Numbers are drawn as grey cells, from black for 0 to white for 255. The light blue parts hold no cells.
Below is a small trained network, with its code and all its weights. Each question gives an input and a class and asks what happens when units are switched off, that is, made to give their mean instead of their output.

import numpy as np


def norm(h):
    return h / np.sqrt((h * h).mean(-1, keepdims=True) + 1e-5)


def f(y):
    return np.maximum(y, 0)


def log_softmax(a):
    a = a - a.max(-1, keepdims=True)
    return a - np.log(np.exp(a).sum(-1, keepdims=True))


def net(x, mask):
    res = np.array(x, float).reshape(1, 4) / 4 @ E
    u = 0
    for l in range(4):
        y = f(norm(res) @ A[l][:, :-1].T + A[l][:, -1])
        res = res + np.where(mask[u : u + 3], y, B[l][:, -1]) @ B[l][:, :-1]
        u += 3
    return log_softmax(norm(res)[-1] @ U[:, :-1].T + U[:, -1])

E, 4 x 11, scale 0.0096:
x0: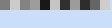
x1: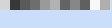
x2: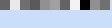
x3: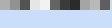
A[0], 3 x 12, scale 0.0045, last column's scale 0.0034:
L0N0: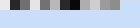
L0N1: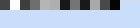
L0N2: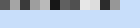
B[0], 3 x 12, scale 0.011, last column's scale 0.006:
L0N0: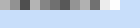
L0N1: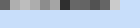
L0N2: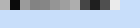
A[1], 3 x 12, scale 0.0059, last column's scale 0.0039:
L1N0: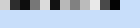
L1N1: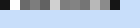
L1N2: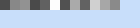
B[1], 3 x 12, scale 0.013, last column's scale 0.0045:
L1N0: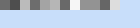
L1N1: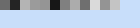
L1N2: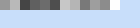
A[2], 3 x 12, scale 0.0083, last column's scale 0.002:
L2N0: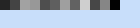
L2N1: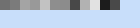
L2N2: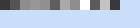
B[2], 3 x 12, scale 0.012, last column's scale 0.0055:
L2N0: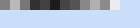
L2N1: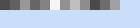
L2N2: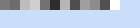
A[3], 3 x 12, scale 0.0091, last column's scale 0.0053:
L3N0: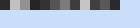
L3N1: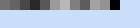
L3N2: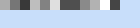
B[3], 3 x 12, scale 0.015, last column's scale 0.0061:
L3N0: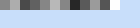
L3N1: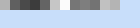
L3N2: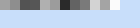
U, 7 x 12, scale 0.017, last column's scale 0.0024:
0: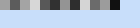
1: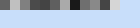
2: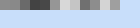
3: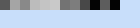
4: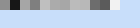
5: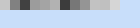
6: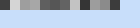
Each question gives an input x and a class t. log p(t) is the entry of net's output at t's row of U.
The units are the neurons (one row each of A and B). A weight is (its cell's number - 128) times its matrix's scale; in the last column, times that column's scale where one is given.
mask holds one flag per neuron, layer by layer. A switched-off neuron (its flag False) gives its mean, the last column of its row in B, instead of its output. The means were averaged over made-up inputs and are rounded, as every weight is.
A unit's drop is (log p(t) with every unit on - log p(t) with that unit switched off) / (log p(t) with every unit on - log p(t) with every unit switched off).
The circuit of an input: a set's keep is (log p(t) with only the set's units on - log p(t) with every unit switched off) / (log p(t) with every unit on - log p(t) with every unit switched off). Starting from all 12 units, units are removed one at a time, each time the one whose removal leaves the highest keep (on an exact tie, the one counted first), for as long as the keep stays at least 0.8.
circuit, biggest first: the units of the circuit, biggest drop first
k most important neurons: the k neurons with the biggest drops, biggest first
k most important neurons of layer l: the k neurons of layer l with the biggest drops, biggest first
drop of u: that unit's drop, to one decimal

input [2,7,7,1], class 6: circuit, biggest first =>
(L0N1, L0N0, L3N2)
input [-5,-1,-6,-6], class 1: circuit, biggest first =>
(L2N0)
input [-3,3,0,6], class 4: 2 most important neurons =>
(L1N0, L0N2)
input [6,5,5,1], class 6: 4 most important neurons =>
(L0N1, L1N2, L0N0, L1N1)
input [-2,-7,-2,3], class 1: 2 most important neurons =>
(L2N0, L3N0)
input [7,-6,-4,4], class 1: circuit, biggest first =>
(L3N0, L2N0)
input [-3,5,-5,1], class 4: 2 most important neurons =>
(L1N0, L2N2)
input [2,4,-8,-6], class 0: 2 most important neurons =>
(L2N2, L0N0)
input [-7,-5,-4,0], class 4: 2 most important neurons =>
(L1N0, L0N1)
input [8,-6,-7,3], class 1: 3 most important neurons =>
(L3N0, L2N0, L1N1)
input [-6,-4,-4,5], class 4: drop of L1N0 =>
0.4
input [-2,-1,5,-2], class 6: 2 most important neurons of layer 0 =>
(L0N1, L0N2)
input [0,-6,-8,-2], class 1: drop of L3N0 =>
0.2
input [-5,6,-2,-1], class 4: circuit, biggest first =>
(L1N0)
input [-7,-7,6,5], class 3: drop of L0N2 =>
-0.1
